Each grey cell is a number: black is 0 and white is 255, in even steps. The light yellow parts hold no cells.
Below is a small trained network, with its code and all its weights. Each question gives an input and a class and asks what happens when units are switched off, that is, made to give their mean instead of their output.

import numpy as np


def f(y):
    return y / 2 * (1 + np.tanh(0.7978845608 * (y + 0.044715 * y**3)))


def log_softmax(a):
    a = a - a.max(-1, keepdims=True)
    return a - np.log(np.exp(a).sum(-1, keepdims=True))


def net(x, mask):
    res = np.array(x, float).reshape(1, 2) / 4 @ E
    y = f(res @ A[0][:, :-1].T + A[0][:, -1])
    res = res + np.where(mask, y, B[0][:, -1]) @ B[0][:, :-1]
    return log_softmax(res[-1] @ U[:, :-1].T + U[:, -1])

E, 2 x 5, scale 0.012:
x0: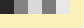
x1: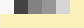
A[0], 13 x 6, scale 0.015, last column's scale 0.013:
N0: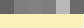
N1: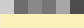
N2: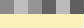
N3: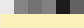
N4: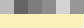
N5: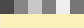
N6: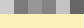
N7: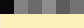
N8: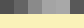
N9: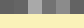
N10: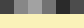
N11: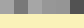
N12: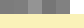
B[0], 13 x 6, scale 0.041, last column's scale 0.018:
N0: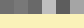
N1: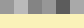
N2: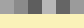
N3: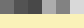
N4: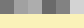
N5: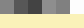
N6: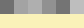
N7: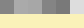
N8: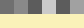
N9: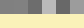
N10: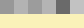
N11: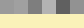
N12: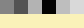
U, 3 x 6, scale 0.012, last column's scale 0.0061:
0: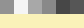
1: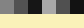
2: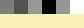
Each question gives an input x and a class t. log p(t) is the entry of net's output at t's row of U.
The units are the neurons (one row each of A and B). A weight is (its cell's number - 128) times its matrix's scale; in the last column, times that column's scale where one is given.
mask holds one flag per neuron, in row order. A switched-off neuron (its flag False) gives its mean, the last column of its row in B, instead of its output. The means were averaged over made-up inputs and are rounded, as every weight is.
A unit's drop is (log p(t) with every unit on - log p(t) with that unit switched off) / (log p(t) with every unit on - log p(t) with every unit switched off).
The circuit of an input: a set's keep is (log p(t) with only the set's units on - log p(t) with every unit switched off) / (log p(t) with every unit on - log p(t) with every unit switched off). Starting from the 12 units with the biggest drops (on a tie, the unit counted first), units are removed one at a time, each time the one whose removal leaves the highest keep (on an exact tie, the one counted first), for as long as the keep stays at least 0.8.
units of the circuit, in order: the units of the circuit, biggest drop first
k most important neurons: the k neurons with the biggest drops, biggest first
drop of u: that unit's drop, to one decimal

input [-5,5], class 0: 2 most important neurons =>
(N5 N4)
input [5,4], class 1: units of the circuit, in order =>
(N5)
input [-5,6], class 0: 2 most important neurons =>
(N5 N4)
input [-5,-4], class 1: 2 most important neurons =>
(N3 N4)
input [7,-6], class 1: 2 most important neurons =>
(N5 N4)
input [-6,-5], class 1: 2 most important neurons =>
(N3 N4)
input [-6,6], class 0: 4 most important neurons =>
(N5 N4 N1 N6)
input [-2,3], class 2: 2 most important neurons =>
(N10 N7)
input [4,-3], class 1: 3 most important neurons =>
(N5 N4 N6)
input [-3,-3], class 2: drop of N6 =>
0.1
